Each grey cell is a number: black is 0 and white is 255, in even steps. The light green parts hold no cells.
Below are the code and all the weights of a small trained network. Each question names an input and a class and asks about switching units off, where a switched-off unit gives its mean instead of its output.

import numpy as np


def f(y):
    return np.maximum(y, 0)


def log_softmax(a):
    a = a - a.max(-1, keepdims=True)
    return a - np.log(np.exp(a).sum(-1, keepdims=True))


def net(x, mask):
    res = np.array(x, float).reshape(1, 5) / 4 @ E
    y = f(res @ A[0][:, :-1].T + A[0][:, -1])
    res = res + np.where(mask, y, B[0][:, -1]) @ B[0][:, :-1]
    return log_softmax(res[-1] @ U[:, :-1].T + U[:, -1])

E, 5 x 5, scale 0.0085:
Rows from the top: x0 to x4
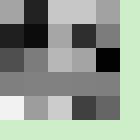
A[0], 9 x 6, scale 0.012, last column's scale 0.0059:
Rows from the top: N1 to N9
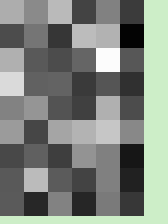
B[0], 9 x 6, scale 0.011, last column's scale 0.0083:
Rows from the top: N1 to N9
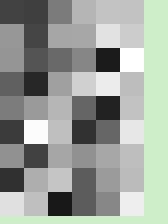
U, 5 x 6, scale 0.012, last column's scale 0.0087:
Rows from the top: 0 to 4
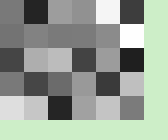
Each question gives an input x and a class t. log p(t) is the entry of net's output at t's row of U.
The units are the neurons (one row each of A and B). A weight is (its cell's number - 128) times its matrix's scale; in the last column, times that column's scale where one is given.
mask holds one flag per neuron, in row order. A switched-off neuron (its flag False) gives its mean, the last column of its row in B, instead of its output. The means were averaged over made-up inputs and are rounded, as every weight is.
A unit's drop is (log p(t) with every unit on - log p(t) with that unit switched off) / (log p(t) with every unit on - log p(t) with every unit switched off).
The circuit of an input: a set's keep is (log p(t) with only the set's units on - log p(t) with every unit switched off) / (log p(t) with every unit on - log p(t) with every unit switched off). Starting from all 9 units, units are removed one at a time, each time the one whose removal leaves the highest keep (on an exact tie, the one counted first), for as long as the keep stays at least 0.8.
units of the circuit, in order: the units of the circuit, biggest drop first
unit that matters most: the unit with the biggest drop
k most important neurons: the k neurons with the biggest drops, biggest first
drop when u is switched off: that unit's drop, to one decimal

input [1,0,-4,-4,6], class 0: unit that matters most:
N4
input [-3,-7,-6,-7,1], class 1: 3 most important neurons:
(N9 N5 N8)
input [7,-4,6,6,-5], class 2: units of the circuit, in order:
(N6 N3)
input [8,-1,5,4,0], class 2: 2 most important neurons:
(N6 N3)
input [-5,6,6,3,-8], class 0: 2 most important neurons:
(N7 N2)
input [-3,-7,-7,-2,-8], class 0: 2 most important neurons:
(N2 N9)
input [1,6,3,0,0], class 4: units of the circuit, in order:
(N9 N3)
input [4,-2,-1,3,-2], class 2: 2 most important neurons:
(N6 N9)
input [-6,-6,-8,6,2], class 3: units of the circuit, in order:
(N3 N5)
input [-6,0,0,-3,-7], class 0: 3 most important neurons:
(N2 N6 N7)
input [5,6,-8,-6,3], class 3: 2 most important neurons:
(N3 N8)
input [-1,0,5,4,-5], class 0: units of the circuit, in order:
(N3 N6)
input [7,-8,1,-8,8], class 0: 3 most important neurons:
(N4 N1 N9)
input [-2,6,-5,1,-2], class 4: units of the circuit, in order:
(N9)
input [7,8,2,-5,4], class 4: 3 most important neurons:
(N9 N8 N5)
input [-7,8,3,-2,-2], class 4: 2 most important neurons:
(N9 N6)
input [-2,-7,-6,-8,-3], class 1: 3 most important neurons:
(N9 N5 N3)
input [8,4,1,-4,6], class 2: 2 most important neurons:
(N6 N2)
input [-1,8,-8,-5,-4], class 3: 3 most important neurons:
(N3 N5 N7)
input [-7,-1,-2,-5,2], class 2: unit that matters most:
N8
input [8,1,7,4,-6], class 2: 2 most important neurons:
(N6 N3)
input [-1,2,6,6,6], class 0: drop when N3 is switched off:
0.3
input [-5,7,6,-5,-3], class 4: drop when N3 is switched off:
0.1
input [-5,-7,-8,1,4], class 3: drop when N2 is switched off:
0.0
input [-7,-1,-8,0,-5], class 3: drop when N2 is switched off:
-0.1
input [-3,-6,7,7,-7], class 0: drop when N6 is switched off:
0.2
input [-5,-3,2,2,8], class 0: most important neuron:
(N4)
